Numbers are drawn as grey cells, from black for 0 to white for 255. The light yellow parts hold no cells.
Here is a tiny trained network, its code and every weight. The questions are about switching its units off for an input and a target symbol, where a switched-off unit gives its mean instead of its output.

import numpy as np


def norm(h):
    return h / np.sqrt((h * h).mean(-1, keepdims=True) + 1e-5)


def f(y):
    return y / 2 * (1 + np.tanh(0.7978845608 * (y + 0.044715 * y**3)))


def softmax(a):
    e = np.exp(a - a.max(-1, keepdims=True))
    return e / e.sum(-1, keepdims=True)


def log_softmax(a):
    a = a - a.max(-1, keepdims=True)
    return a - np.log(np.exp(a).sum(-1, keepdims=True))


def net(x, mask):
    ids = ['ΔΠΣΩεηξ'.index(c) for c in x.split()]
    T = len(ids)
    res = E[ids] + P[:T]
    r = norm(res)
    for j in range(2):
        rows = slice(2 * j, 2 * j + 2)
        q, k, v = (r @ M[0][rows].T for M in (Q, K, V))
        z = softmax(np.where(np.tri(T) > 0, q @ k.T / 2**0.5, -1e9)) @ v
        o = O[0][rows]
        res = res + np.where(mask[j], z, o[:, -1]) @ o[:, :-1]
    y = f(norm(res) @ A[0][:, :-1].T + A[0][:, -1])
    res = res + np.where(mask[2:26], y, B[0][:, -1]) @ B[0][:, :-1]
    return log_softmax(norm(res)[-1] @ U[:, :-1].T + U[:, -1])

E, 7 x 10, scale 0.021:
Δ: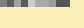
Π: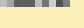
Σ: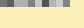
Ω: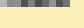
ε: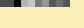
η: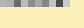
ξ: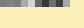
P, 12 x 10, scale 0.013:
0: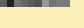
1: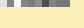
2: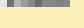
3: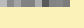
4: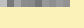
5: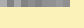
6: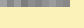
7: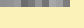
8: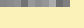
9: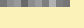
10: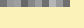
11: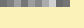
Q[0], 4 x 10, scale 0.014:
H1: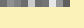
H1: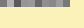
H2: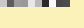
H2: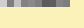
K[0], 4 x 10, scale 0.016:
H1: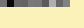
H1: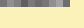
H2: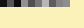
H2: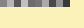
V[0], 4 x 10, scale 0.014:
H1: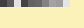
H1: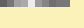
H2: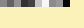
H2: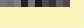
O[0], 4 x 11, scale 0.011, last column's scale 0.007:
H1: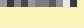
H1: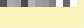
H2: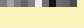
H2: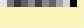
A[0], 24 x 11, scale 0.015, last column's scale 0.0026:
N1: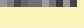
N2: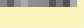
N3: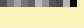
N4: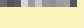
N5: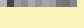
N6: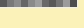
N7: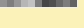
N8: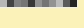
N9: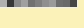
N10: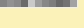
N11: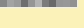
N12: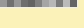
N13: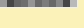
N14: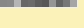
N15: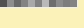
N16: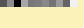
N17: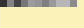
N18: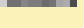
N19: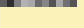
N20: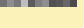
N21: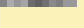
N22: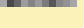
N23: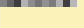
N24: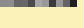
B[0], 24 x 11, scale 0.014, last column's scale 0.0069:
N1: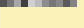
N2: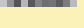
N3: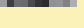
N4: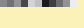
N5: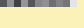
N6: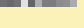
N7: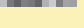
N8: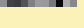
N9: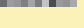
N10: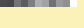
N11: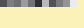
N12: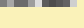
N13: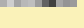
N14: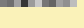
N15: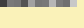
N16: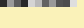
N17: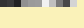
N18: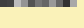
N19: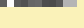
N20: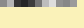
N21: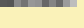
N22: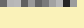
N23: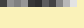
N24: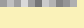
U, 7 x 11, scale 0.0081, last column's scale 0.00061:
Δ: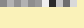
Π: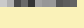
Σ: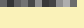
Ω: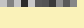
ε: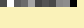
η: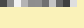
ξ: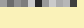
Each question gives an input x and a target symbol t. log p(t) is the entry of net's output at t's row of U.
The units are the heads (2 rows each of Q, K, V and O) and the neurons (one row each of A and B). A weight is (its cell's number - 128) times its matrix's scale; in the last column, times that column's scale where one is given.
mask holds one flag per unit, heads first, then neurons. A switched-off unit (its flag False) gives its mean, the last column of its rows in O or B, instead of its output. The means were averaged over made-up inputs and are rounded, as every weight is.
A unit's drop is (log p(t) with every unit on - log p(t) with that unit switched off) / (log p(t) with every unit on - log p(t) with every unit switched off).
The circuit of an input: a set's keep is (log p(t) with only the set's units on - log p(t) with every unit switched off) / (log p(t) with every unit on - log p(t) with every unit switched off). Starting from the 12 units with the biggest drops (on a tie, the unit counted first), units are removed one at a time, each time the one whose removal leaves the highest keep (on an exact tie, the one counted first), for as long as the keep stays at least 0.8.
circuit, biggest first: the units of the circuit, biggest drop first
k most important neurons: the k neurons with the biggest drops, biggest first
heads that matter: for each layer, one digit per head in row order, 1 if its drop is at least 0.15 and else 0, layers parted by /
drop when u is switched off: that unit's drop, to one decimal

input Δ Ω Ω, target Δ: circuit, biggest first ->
[H2 N24]
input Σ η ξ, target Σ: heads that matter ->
11
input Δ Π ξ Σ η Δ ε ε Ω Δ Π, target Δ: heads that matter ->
10
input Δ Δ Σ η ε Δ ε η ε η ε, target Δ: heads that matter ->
11
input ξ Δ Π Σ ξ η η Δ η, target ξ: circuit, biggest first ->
[H2]
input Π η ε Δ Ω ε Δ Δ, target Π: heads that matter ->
10
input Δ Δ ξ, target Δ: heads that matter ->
01
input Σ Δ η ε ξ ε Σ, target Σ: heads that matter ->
00
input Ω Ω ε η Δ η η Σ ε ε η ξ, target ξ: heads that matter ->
00
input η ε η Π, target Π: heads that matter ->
01
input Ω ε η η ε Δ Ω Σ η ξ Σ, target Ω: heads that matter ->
10
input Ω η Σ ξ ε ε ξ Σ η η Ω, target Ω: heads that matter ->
00
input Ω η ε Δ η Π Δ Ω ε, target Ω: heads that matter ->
11
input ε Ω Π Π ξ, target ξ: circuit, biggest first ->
[N7]
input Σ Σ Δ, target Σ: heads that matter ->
11
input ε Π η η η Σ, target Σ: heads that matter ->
01
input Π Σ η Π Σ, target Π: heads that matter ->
10
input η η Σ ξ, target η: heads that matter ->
01
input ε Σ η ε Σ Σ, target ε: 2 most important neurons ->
[N23 N10]
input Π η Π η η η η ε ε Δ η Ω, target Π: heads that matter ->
10
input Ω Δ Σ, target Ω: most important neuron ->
[N22]
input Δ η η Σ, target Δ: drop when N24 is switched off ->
0.2
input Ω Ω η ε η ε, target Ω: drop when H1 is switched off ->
0.4
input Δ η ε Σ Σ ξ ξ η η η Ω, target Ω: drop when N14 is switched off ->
0.2
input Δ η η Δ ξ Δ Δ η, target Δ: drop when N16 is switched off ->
0.0
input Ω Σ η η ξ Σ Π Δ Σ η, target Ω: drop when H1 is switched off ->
0.1
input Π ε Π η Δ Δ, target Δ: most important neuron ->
[N9]
